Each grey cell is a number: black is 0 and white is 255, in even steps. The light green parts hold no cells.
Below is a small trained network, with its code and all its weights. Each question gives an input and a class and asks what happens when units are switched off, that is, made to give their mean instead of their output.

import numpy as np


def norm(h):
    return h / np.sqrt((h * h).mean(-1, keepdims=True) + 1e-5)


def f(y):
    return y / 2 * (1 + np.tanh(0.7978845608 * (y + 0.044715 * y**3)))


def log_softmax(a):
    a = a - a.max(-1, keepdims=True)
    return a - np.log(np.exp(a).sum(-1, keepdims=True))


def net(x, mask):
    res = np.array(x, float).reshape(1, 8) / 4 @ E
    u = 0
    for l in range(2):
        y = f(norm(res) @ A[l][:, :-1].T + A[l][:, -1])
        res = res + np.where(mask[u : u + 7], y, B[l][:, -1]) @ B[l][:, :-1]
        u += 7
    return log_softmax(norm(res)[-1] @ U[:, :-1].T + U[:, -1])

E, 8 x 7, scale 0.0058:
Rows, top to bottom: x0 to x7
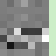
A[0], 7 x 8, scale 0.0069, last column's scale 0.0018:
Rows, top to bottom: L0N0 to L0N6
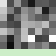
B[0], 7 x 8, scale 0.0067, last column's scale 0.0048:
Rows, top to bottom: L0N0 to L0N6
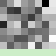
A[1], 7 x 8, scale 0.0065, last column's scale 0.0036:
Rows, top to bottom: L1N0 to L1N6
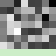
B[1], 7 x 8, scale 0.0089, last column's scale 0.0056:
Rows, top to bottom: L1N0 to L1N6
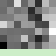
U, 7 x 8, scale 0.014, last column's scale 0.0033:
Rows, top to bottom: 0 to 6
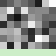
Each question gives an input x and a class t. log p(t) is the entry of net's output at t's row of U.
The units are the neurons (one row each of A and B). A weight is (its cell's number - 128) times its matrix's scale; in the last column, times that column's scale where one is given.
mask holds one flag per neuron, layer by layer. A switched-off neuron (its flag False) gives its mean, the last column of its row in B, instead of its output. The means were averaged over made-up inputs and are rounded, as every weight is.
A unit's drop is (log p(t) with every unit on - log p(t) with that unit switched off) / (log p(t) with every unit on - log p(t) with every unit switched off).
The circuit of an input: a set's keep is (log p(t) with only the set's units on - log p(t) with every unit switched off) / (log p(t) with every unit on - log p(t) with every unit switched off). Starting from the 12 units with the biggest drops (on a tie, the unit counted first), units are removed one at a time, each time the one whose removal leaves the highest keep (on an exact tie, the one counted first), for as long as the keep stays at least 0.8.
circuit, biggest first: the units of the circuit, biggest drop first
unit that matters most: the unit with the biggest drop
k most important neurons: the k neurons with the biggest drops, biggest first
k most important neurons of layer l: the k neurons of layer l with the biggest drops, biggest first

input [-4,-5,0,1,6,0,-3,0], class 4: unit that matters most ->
L0N0
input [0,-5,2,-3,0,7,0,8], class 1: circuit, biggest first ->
(L0N1 L1N3)
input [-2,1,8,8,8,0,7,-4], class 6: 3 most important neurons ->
(L0N0 L0N1 L1N2)
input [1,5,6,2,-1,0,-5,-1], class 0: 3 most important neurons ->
(L0N3 L0N0 L1N6)
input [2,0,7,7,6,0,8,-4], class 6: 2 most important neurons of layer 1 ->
(L1N2 L1N6)
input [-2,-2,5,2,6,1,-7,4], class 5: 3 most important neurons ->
(L1N4 L0N3 L1N5)
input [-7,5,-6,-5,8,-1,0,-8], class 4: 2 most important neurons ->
(L0N0 L0N1)
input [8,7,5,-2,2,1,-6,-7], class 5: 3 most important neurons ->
(L0N0 L1N4 L0N3)
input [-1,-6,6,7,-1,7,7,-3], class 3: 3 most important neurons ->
(L0N3 L0N1 L1N2)
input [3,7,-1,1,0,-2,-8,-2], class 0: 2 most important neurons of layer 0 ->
(L0N3 L0N0)
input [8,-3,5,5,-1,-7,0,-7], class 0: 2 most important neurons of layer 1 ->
(L1N6 L1N2)
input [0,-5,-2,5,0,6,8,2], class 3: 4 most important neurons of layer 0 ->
(L0N3 L0N1 L0N5 L0N2)
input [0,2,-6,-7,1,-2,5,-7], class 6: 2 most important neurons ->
(L0N0 L1N3)
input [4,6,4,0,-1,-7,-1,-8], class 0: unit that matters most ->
L0N1
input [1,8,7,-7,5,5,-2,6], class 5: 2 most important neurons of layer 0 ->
(L0N1 L0N6)
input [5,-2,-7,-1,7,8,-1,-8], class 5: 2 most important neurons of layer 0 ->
(L0N1 L0N6)
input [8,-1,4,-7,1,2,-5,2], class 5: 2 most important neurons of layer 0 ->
(L0N0 L0N3)
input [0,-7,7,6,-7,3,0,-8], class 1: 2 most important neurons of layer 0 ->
(L0N4 L0N6)
